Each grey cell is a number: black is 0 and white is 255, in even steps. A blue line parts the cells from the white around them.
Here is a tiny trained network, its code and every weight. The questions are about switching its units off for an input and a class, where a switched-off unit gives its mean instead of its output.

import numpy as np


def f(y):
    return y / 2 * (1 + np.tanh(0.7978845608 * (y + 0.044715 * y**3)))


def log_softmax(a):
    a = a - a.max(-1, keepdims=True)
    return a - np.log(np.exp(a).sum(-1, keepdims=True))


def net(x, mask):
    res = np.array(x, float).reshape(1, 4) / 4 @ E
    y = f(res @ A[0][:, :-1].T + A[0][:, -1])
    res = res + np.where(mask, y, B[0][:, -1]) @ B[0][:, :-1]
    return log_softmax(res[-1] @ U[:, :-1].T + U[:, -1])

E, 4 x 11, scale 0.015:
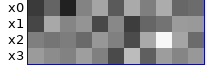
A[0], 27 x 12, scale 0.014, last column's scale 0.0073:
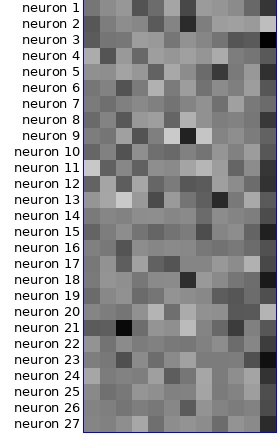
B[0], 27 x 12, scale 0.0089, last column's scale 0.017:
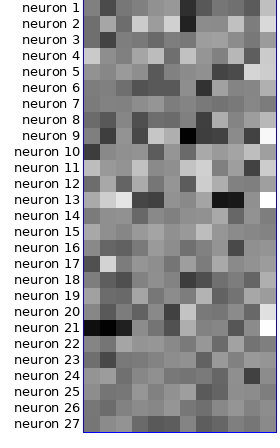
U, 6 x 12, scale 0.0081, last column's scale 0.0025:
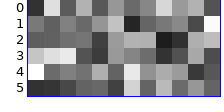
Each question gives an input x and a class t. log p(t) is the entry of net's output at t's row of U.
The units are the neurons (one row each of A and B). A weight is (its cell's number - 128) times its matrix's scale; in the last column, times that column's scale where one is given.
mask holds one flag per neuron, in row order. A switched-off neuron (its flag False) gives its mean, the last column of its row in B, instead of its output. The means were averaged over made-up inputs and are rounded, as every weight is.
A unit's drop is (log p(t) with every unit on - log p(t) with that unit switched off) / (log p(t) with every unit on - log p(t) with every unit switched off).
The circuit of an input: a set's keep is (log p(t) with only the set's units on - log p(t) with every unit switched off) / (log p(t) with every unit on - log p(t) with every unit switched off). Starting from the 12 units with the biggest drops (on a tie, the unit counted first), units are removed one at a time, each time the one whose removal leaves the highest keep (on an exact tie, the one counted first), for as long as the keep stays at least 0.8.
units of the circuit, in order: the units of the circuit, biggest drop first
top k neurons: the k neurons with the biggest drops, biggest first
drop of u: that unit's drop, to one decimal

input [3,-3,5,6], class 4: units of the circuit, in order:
neuron 4
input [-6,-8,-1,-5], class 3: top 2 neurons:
neuron 21; neuron 13
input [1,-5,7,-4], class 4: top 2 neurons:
neuron 4; neuron 11
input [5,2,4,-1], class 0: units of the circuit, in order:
neuron 2; neuron 12; neuron 9
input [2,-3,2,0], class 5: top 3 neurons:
neuron 13; neuron 9; neuron 2
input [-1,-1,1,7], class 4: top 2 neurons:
neuron 21; neuron 13
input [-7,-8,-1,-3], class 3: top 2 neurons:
neuron 13; neuron 21
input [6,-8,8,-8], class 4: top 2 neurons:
neuron 4; neuron 11
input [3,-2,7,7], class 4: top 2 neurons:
neuron 21; neuron 4
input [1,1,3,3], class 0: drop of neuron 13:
0.2
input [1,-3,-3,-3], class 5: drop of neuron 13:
0.7
